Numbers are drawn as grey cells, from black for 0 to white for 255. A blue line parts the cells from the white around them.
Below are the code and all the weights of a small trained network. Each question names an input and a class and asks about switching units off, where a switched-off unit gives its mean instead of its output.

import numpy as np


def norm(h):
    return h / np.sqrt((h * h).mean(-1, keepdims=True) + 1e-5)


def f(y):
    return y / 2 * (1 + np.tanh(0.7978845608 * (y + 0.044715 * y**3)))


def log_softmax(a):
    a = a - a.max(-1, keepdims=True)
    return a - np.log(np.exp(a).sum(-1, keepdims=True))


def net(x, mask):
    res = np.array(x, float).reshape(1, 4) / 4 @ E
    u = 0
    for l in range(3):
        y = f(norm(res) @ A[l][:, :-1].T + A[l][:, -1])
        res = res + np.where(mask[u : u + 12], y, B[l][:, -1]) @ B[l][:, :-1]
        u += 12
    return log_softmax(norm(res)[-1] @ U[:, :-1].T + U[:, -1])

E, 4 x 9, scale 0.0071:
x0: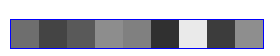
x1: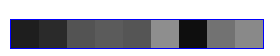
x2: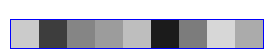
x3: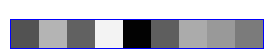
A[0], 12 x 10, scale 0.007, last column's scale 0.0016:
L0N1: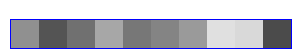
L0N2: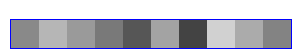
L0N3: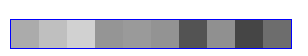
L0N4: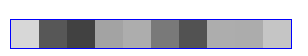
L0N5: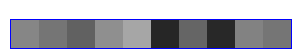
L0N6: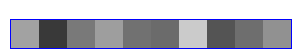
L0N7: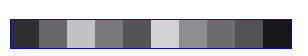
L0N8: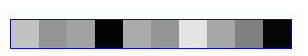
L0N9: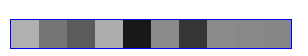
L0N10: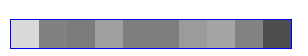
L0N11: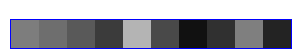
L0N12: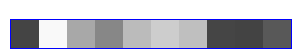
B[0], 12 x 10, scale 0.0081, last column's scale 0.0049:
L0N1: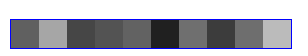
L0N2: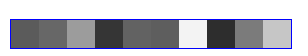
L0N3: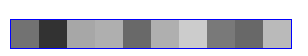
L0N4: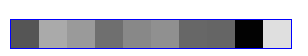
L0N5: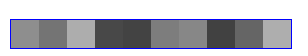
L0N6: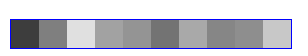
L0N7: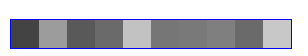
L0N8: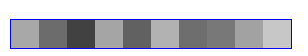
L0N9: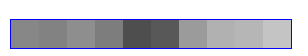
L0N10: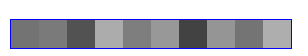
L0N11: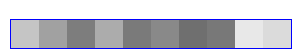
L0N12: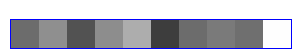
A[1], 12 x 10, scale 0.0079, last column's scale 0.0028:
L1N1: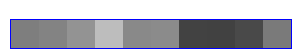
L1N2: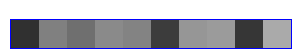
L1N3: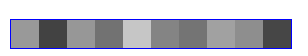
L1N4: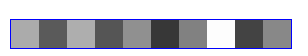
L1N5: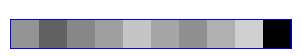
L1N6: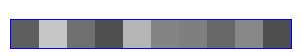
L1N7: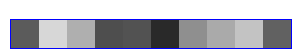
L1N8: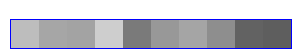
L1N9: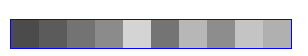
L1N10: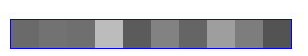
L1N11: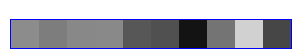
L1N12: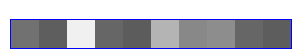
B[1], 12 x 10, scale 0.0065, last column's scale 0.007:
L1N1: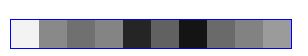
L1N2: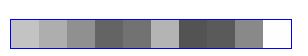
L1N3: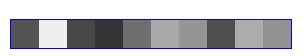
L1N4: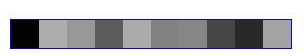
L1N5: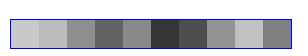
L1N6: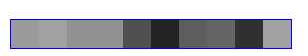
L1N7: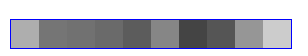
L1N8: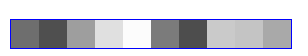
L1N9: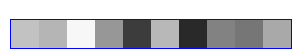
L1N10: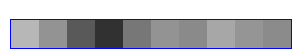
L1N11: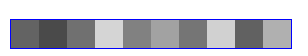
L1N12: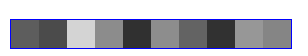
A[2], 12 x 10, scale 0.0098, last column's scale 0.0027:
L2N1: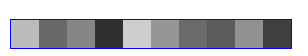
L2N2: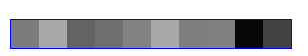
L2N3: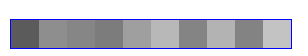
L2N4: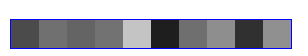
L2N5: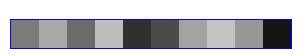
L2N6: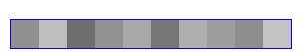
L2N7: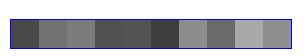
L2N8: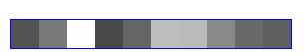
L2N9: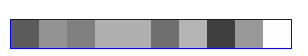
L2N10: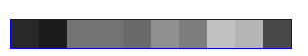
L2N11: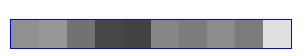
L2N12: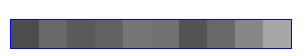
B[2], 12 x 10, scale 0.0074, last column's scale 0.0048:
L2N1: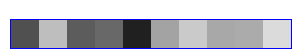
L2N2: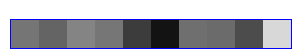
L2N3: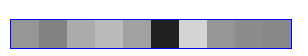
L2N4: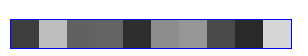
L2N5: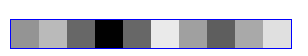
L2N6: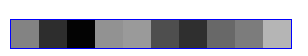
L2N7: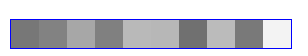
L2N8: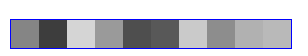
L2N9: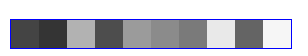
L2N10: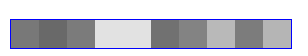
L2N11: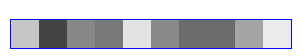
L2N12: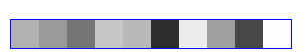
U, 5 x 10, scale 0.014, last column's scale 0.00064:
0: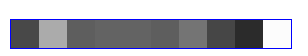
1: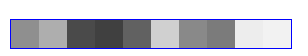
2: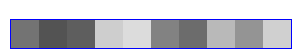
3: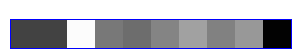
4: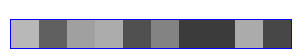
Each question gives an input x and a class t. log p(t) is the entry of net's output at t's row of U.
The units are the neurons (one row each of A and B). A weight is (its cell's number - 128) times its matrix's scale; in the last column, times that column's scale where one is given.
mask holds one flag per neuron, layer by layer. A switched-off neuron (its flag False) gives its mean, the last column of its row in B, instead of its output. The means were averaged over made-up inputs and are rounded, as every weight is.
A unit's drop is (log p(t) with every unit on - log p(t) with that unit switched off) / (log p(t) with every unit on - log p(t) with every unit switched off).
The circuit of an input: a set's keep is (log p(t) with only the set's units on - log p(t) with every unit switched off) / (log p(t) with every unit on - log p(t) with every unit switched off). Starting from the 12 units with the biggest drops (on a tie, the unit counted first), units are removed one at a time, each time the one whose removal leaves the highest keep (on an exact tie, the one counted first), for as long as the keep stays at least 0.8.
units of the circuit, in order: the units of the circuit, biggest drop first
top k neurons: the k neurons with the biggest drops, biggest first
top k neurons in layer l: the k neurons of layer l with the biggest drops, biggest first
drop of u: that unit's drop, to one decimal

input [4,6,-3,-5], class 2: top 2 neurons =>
[L1N11; L1N2]
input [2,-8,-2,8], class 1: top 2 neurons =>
[L2N5; L2N12]
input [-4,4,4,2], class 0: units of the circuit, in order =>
[L0N4]
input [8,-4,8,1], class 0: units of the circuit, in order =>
[L2N4; L1N4]
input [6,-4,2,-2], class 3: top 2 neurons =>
[L0N6; L0N5]
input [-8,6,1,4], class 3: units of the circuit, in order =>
[L0N2; L2N8]
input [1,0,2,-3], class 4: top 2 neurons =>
[L0N4; L1N1]
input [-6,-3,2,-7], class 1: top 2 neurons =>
[L0N8; L2N1]
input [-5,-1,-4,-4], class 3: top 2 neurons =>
[L0N3; L0N2]
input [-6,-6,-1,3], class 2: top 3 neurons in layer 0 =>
[L0N12; L0N6; L0N10]
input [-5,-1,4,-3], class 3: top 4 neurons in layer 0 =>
[L0N3; L0N12; L0N2; L0N7]
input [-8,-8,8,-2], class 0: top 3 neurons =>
[L1N4; L0N4; L0N11]
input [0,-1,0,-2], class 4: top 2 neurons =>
[L2N5; L1N1]
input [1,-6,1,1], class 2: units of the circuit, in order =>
[L1N8]
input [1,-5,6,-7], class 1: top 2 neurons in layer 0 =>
[L0N8; L0N12]
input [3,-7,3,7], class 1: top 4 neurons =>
[L2N5; L0N1; L2N12; L2N10]
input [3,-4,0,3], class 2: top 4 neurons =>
[L1N8; L0N2; L0N9; L2N9]
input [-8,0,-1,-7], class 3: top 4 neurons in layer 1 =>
[L1N12; L1N2; L1N7; L1N10]
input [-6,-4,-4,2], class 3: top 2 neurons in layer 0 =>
[L0N3; L0N2]
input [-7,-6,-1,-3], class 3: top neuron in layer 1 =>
[L1N12]
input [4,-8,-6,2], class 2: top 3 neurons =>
[L1N8; L0N1; L0N4]
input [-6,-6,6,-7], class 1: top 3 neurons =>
[L0N8; L2N1; L0N12]
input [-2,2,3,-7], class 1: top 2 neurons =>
[L0N11; L2N1]
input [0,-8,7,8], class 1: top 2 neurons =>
[L2N5; L0N1]
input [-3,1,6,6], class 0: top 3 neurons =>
[L0N4; L0N11; L1N4]
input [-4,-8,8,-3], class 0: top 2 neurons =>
[L1N4; L0N4]
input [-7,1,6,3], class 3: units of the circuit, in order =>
[L0N2]
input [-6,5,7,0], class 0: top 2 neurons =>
[L0N4; L0N1]
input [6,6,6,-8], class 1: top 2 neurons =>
[L0N11; L2N1]
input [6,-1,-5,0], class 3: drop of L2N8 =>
0.2
